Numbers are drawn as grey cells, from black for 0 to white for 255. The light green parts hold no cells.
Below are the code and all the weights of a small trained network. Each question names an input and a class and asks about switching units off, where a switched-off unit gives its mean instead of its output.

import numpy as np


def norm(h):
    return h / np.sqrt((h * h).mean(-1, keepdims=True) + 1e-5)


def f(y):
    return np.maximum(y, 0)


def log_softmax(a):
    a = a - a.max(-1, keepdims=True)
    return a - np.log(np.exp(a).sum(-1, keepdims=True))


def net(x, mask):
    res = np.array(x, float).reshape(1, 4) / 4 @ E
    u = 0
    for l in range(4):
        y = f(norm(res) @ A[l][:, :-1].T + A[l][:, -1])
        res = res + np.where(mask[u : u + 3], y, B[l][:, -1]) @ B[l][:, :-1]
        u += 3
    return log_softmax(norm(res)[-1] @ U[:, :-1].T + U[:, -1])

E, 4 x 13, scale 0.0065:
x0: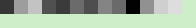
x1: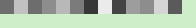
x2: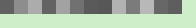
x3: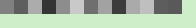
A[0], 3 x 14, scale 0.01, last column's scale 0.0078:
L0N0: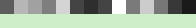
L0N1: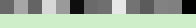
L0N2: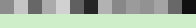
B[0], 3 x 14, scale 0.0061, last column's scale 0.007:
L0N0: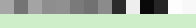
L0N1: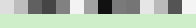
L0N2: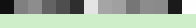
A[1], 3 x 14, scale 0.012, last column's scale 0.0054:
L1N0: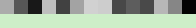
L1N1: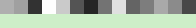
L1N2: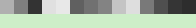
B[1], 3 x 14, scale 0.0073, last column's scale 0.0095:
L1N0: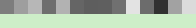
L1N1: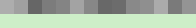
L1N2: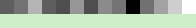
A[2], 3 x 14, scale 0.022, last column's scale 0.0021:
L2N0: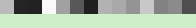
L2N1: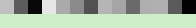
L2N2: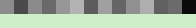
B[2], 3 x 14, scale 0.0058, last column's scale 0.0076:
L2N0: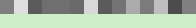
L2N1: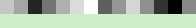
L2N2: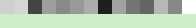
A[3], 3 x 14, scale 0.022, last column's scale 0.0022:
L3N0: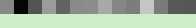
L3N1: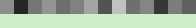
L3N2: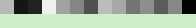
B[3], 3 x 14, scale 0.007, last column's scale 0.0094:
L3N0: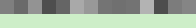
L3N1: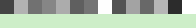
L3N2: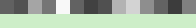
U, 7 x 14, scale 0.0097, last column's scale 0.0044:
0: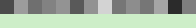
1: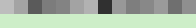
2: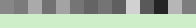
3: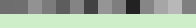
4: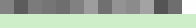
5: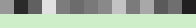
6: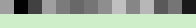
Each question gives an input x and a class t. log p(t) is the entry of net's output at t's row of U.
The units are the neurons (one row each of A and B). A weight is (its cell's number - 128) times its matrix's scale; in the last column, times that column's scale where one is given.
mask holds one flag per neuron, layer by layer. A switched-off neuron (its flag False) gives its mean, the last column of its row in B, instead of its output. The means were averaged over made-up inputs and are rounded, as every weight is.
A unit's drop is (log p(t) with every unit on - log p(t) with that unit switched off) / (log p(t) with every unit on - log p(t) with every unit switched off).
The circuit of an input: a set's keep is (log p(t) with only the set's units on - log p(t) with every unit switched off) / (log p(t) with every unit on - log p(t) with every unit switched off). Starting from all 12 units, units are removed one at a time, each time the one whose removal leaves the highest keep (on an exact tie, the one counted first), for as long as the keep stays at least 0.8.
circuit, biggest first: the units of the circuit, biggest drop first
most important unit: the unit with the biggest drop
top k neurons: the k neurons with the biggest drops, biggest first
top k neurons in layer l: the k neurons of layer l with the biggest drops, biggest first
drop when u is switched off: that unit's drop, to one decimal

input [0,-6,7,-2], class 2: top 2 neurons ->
[L0N0, L0N2]
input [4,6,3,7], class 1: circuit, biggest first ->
[L2N2]
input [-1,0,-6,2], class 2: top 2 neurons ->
[L1N0, L0N1]
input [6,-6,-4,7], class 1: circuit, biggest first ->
[L1N2, L2N2]
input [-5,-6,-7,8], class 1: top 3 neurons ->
[L2N2, L0N2, L0N0]
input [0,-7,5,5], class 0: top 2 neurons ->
[L3N1, L0N1]
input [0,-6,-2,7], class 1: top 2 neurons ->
[L2N2, L0N2]
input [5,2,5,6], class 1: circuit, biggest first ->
[L2N2, L1N2]
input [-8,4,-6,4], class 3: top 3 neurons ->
[L1N2, L0N1, L0N0]
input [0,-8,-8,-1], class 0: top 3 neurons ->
[L3N1, L0N0, L1N2]
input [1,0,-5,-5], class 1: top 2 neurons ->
[L0N1, L0N0]
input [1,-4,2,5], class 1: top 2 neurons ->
[L2N2, L0N2]
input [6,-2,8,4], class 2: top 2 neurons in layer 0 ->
[L0N0, L0N1]
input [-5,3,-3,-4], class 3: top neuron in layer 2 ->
[L2N2]
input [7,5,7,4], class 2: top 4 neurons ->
[L0N0, L1N2, L3N1, L0N1]
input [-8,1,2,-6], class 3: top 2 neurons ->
[L1N2, L2N2]
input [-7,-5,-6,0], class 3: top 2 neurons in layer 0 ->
[L0N0, L0N2]
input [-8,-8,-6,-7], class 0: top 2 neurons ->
[L3N1, L2N2]
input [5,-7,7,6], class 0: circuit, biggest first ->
[L3N1, L1N2]
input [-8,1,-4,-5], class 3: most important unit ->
L1N2
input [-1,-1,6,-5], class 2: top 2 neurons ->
[L0N0, L2N2]
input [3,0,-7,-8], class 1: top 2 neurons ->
[L0N1, L0N0]
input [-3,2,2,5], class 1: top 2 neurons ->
[L2N2, L3N1]
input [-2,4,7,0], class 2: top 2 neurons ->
[L0N0, L3N1]
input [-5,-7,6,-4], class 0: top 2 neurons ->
[L3N1, L1N0]
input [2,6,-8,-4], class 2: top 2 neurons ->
[L1N0, L3N1]
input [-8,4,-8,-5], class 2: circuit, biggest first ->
[L1N0]
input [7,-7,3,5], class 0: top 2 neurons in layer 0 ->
[L0N1, L0N0]
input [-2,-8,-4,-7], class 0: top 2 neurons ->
[L3N1, L2N2]
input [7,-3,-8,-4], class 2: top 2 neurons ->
[L1N0, L1N2]
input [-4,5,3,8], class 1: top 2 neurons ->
[L2N2, L3N1]
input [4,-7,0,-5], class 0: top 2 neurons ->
[L3N1, L1N2]
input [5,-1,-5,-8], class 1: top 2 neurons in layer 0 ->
[L0N1, L0N0]
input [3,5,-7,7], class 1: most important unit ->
L2N2
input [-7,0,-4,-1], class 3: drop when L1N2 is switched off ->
1.1
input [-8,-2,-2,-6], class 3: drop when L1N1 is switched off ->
-0.1
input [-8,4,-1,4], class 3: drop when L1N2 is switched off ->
1.2
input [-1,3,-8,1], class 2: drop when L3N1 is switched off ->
0.0
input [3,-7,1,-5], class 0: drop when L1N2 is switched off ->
0.1
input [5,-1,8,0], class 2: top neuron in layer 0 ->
[L0N0]
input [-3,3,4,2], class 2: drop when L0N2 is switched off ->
-0.1
